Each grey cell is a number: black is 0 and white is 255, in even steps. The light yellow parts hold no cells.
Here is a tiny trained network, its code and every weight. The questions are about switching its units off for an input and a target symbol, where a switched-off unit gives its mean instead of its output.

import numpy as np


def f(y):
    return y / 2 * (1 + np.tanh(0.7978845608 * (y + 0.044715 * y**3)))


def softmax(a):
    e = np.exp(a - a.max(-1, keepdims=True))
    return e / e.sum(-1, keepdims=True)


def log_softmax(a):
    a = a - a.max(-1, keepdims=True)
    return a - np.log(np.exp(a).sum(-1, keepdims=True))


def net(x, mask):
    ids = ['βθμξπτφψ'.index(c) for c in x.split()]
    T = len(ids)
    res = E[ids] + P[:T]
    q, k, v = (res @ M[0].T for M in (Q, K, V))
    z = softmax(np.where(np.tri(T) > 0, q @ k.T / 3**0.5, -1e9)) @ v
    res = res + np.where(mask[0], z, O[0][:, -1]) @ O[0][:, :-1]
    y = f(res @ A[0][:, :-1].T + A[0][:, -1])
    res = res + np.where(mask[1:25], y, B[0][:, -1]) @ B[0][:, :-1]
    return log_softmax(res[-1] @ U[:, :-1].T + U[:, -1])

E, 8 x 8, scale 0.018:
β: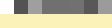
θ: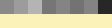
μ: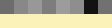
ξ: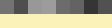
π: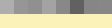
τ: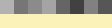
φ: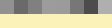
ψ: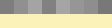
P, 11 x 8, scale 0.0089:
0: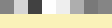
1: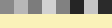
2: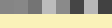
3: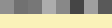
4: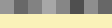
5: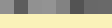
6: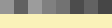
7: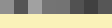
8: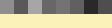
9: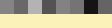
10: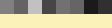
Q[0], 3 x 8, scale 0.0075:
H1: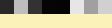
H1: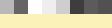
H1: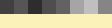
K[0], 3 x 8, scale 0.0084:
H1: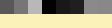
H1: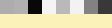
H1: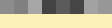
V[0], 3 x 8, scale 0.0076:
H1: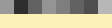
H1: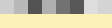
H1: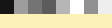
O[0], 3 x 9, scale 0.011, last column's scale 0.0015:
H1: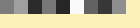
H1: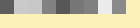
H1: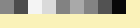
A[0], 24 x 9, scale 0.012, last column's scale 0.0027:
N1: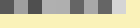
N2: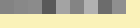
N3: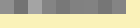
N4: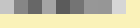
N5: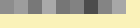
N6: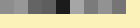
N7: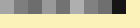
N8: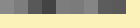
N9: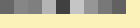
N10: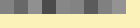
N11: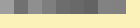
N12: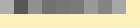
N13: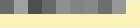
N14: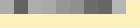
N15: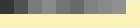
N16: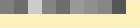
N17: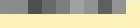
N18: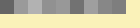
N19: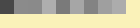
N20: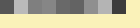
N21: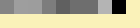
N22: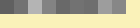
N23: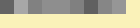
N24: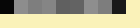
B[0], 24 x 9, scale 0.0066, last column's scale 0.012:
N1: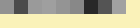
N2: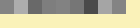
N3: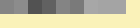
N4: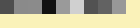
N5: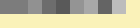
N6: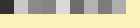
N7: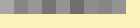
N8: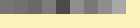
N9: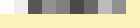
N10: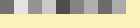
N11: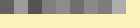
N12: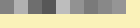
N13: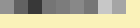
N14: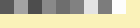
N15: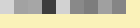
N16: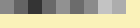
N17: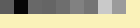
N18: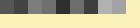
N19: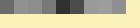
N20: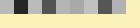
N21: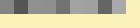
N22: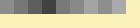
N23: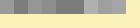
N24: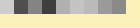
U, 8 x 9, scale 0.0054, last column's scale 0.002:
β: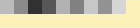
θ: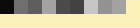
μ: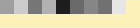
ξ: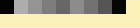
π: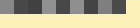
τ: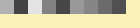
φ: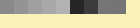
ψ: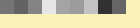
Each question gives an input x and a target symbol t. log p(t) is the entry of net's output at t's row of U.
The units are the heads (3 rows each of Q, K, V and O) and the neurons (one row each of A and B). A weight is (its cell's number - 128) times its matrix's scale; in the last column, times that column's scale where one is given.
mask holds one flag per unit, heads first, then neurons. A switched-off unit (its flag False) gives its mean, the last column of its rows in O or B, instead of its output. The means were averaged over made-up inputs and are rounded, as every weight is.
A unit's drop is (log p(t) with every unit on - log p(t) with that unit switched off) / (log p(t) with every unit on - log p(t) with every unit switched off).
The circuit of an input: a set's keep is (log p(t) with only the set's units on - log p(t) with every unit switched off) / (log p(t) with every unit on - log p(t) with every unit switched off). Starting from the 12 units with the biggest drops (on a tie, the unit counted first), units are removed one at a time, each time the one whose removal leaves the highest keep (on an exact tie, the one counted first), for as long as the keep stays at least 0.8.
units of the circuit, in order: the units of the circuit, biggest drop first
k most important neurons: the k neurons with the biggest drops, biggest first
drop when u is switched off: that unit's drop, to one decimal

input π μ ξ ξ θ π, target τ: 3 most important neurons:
(N20; N14; N21)
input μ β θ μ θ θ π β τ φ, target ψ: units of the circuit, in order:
(H1; N14)
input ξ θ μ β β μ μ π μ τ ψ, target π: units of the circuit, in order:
(H1; N17; N14; N8)
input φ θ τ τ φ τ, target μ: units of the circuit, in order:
(H1; N9)
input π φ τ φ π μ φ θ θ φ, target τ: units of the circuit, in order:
(H1; N20; N14; N21)
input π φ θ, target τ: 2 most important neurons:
(N20; N14)
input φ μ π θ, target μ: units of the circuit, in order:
(H1; N9)
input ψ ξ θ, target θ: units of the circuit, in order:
(H1; N18; N14; N16)
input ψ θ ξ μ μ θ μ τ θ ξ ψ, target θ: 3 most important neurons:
(N18; N14; N16)
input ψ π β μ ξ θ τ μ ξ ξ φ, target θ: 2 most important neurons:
(N14; N18)
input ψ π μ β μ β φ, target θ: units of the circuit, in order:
(H1; N14; N18; N16)
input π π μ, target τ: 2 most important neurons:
(N20; N14)
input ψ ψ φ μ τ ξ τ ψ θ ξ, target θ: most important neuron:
(N14)
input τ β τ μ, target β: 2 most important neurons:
(N20; N24)
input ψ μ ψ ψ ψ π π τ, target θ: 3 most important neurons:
(N14; N18; N20)
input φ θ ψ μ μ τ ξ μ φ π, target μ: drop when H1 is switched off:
0.7
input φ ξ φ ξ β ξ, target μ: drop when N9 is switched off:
0.4
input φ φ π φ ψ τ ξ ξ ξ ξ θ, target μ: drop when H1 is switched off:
0.5
